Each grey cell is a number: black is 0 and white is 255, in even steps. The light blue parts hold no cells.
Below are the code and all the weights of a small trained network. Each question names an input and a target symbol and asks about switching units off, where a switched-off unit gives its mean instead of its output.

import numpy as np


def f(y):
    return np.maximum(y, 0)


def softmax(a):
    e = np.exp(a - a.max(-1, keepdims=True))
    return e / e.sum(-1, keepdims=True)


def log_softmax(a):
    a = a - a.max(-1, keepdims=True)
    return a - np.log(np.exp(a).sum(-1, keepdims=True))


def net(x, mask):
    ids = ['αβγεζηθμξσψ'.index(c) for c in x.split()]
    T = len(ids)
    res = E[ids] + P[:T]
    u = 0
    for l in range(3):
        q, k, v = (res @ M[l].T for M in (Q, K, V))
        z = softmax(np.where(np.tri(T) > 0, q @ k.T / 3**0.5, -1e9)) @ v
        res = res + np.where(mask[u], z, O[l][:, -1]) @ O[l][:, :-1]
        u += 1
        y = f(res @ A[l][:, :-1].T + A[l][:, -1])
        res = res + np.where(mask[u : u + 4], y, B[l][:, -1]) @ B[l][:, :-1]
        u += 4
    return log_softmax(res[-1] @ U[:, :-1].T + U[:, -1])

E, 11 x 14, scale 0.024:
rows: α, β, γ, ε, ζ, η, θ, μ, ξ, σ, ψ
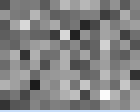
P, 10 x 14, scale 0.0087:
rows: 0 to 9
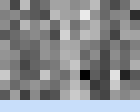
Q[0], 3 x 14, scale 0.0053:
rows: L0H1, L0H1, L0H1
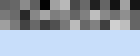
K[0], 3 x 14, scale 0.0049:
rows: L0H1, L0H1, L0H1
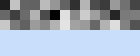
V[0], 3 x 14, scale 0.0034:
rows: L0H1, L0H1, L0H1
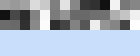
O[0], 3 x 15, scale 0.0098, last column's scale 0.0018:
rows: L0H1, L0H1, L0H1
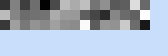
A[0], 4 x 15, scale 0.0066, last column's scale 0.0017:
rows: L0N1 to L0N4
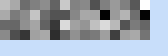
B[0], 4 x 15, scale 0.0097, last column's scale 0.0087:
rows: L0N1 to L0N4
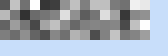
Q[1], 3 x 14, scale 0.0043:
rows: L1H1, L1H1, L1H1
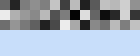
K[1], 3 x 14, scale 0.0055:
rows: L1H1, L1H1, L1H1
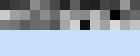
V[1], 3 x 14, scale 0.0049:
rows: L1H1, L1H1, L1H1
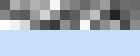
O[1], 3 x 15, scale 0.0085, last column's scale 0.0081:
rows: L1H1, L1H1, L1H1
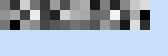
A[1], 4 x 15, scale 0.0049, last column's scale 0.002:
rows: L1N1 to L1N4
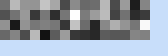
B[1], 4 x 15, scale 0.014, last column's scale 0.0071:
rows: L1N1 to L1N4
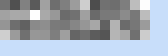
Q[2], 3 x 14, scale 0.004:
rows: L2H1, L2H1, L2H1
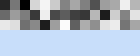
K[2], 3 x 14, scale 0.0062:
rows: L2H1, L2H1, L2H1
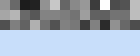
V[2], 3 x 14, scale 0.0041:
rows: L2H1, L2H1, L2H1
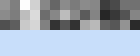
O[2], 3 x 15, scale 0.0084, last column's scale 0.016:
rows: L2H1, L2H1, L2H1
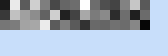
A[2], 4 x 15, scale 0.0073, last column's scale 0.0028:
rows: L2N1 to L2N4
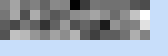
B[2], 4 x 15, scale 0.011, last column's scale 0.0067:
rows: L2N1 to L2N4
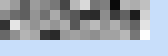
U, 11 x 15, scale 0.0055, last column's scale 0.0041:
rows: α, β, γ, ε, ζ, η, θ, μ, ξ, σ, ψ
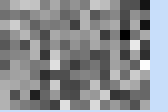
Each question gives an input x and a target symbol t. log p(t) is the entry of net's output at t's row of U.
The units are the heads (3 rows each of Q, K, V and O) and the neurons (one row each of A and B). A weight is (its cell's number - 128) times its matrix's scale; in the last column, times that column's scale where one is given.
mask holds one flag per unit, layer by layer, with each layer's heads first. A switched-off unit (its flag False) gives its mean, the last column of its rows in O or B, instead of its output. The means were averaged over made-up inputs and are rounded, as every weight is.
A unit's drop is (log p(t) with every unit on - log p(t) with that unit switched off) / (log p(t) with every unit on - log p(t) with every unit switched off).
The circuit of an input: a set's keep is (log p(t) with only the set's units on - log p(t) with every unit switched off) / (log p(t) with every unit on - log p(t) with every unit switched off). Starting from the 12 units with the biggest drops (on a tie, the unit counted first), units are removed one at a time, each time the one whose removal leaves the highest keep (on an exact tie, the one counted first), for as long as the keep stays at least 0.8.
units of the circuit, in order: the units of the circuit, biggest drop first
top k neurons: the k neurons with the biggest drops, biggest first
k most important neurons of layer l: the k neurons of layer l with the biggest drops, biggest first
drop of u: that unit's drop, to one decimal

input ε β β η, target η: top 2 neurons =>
(L2N2 L0N1)
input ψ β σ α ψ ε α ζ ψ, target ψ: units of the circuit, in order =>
(L2H1 L0N3 L1H1)
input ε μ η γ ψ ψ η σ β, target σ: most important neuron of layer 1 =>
(L1N4)
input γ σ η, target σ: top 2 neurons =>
(L2N2 L2N3)
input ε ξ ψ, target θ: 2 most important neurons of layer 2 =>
(L2N4 L2N1)
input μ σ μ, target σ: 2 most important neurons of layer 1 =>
(L1N1 L1N4)
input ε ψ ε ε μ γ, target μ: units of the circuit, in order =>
(L2N4 L1N1)
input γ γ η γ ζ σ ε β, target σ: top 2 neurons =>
(L0N2 L2N4)
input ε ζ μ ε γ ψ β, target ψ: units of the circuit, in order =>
(L0N2 L1H1)
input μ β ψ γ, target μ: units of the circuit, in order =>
(L2N4 L2H1)
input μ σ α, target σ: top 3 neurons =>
(L0N1 L0N3 L2N3)
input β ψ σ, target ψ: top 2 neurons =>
(L0N3 L1N2)
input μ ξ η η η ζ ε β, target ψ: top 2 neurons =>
(L0N2 L0N3)
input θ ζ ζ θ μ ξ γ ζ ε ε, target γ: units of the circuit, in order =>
(L1N4 L2N3 L1H1 L0N3)
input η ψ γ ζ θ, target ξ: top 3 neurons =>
(L1N1 L2N1 L1N4)
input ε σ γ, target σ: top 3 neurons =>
(L0N1 L0N3 L1N4)
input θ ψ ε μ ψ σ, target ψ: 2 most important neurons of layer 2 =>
(L2N1 L2N2)
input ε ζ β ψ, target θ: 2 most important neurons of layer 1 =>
(L1N2 L1N1)
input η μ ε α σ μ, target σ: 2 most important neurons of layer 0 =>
(L0N3 L0N4)
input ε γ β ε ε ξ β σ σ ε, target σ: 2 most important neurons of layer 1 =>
(L1N1 L1N4)
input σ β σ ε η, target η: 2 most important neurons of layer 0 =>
(L0N1 L0N4)
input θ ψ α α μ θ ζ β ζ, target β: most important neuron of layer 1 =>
(L1N1)
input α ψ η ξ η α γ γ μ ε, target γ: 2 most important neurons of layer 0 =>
(L0N3 L0N4)
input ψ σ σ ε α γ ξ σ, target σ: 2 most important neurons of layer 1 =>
(L1N1 L1N4)
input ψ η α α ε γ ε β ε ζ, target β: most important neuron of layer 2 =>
(L2N3)
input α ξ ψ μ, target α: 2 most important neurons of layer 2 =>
(L2N4 L2N2)
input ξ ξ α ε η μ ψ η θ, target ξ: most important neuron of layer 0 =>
(L0N1)
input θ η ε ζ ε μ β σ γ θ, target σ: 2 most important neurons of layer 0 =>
(L0N1 L0N3)
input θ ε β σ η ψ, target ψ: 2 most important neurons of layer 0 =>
(L0N3 L0N1)
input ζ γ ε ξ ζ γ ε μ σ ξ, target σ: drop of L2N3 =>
0.2
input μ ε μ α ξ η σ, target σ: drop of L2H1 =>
0.5
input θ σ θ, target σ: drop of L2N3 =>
0.0
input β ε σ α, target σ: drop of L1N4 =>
0.1
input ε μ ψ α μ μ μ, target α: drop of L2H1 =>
0.3
